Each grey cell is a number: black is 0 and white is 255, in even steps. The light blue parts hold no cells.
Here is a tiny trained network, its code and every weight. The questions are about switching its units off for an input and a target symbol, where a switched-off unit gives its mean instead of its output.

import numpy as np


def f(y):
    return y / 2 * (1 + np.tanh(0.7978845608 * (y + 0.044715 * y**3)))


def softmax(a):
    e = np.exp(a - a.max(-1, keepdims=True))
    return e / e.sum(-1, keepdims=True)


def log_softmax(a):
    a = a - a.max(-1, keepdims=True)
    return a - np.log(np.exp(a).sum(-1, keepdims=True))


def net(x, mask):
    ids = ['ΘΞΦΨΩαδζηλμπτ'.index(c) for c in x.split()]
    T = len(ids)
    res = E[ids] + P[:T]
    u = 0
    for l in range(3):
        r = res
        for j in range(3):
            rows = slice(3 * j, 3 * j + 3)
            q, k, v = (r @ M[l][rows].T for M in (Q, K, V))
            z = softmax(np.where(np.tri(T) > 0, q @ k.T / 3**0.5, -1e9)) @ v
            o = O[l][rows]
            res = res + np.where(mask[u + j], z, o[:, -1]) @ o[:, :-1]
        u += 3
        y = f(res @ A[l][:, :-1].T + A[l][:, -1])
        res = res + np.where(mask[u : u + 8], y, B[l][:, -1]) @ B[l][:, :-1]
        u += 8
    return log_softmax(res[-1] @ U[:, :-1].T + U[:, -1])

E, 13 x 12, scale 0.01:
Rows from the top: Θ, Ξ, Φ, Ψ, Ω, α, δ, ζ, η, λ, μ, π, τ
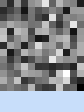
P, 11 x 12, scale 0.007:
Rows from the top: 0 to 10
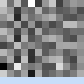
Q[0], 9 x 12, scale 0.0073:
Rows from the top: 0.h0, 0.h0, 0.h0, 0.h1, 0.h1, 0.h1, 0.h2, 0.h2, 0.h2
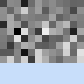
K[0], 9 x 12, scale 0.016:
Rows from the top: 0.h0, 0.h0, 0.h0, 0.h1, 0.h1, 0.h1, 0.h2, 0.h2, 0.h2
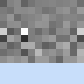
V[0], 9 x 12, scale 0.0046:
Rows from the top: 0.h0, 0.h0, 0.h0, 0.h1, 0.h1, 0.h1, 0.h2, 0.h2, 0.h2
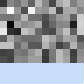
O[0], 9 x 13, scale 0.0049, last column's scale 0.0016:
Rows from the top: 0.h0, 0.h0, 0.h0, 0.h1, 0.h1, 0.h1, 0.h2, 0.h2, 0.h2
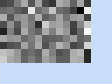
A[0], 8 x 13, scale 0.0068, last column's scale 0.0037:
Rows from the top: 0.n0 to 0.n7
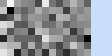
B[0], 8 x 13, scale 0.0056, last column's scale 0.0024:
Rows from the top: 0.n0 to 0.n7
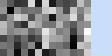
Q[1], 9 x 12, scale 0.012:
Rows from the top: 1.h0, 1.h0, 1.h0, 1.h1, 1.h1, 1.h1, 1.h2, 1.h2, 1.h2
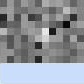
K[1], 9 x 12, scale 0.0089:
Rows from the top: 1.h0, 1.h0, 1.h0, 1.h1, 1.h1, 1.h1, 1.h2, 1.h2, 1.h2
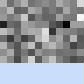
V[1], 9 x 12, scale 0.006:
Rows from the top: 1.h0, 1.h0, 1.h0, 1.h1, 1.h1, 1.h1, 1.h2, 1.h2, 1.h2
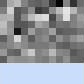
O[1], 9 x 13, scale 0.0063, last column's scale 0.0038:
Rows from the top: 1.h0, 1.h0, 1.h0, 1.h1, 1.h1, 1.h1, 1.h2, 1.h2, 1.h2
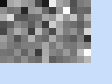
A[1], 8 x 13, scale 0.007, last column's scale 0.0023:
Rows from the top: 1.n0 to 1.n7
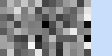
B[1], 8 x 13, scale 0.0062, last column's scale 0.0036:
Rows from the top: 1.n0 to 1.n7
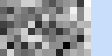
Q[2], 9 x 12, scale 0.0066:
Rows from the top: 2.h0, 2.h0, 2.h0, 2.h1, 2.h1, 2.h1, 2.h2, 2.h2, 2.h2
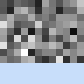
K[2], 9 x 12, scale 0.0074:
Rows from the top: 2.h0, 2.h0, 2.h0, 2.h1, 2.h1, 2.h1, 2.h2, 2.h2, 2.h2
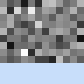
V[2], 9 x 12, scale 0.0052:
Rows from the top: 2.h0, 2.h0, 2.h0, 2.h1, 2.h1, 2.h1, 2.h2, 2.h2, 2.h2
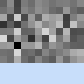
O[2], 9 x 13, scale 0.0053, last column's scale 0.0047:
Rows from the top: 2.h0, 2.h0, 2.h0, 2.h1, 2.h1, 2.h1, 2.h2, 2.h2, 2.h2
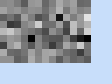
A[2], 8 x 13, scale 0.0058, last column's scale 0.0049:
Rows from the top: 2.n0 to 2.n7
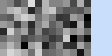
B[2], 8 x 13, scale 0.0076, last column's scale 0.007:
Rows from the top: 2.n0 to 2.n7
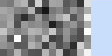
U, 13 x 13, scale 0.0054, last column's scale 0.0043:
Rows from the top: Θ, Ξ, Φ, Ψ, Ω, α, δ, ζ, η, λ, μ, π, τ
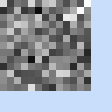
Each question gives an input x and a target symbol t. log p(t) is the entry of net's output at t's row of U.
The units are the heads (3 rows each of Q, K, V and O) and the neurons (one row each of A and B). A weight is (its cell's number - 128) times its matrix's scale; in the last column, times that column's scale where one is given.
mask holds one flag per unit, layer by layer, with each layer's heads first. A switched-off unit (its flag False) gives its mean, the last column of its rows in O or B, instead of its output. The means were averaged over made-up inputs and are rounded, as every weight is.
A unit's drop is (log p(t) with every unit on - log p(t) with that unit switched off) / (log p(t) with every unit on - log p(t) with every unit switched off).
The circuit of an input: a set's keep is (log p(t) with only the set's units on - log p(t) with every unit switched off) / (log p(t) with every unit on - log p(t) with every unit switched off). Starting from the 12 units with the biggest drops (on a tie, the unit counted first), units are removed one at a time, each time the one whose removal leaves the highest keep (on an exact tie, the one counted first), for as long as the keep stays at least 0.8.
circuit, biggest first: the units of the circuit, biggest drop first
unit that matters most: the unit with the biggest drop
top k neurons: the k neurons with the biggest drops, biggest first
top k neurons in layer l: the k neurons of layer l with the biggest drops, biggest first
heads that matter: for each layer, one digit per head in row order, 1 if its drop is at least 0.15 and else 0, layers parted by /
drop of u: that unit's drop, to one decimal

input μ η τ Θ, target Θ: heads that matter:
011 / 010 / 001
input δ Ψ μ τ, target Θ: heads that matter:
011 / 000 / 001
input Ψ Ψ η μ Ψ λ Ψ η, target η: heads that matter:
010 / 000 / 010
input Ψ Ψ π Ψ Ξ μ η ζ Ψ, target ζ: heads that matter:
000 / 100 / 000
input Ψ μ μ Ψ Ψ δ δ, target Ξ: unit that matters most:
0.h2
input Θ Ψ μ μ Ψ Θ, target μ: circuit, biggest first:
1.h0, 0.h1
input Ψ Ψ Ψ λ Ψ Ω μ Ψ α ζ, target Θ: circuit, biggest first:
1.h1, 0.n1, 2.h2
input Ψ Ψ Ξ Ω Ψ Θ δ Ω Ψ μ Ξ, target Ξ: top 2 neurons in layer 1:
1.n3, 1.n2
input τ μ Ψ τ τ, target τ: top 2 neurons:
1.n3, 0.n7
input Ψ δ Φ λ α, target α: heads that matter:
000 / 000 / 010
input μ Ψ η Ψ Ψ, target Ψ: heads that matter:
001 / 000 / 100
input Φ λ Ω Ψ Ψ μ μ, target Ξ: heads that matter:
001 / 010 / 000
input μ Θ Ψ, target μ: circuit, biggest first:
1.h0, 0.h1, 0.n5
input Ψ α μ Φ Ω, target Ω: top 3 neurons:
2.n1, 0.n4, 2.n3
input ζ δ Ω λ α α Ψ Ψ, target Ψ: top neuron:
1.n0
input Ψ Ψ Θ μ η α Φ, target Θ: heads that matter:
001 / 010 / 001
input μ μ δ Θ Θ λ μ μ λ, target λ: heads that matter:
000 / 100 / 010
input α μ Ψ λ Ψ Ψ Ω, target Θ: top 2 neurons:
0.n4, 0.n1
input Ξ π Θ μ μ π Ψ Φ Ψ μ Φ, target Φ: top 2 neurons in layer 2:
2.n4, 2.n7
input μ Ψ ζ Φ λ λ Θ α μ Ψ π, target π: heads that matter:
000 / 000 / 010
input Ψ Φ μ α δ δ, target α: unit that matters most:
0.h1
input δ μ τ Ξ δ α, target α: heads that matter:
000 / 100 / 010
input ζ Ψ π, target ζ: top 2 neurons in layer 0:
0.n1, 0.n5
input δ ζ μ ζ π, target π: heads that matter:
010 / 000 / 010
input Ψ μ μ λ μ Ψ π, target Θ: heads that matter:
010 / 010 / 001
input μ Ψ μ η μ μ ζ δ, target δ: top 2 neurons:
2.n6, 1.n7
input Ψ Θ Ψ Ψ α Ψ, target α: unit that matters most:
2.n5
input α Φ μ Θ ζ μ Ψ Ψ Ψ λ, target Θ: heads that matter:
001 / 010 / 001
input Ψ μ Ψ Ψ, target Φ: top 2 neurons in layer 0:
0.n6, 0.n7
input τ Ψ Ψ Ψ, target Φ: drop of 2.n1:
0.0
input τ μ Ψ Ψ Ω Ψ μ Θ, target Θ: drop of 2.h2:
0.4
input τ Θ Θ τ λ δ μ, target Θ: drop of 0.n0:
0.1
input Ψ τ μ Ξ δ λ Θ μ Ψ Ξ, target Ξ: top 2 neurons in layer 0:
0.n2, 0.n6
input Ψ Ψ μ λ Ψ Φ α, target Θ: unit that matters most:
1.h1
